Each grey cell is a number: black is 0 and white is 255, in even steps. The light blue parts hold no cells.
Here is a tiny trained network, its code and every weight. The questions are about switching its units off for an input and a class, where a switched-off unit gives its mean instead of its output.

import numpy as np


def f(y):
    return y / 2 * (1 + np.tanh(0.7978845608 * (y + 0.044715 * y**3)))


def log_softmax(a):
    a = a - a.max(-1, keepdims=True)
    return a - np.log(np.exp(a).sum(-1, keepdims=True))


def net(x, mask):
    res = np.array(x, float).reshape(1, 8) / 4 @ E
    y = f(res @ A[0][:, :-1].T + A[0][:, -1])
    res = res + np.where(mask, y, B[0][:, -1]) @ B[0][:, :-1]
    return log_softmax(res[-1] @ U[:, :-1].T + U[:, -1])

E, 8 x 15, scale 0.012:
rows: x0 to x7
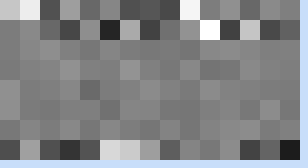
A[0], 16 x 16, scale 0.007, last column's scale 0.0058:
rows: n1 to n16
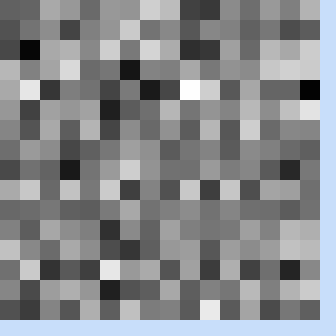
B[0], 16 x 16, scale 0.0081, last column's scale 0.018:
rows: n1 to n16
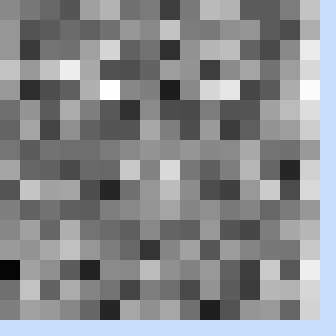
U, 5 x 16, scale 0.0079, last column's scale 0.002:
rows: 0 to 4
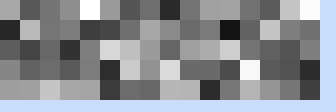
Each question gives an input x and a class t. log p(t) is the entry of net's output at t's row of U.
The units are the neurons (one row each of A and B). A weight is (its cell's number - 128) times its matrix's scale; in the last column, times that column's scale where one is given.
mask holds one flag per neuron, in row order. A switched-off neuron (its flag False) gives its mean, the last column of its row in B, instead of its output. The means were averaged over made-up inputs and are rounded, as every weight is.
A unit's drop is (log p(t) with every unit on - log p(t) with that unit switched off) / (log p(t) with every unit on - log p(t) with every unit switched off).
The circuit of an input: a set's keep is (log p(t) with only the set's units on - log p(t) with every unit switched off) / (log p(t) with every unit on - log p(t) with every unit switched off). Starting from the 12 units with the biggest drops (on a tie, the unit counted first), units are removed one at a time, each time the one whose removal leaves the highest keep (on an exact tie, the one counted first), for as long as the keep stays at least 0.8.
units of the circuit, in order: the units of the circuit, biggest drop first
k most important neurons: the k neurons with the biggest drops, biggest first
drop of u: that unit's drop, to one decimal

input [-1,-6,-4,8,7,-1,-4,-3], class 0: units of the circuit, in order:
(n3)
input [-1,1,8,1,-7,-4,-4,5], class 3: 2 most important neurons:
(n5 n3)
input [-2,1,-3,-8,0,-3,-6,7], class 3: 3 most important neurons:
(n5 n9 n3)
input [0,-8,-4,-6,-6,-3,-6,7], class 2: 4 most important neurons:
(n3 n1 n6 n15)
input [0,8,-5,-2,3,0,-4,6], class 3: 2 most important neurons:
(n16 n9)
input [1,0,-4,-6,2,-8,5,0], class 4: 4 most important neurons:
(n5 n3 n14 n7)
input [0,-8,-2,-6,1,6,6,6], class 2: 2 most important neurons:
(n3 n1)
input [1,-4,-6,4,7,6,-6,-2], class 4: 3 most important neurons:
(n5 n10 n4)
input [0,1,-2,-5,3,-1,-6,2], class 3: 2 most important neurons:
(n5 n3)
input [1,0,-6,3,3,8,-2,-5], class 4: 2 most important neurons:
(n5 n3)
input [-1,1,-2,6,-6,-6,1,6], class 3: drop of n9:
0.2
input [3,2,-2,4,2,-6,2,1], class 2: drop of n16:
0.0
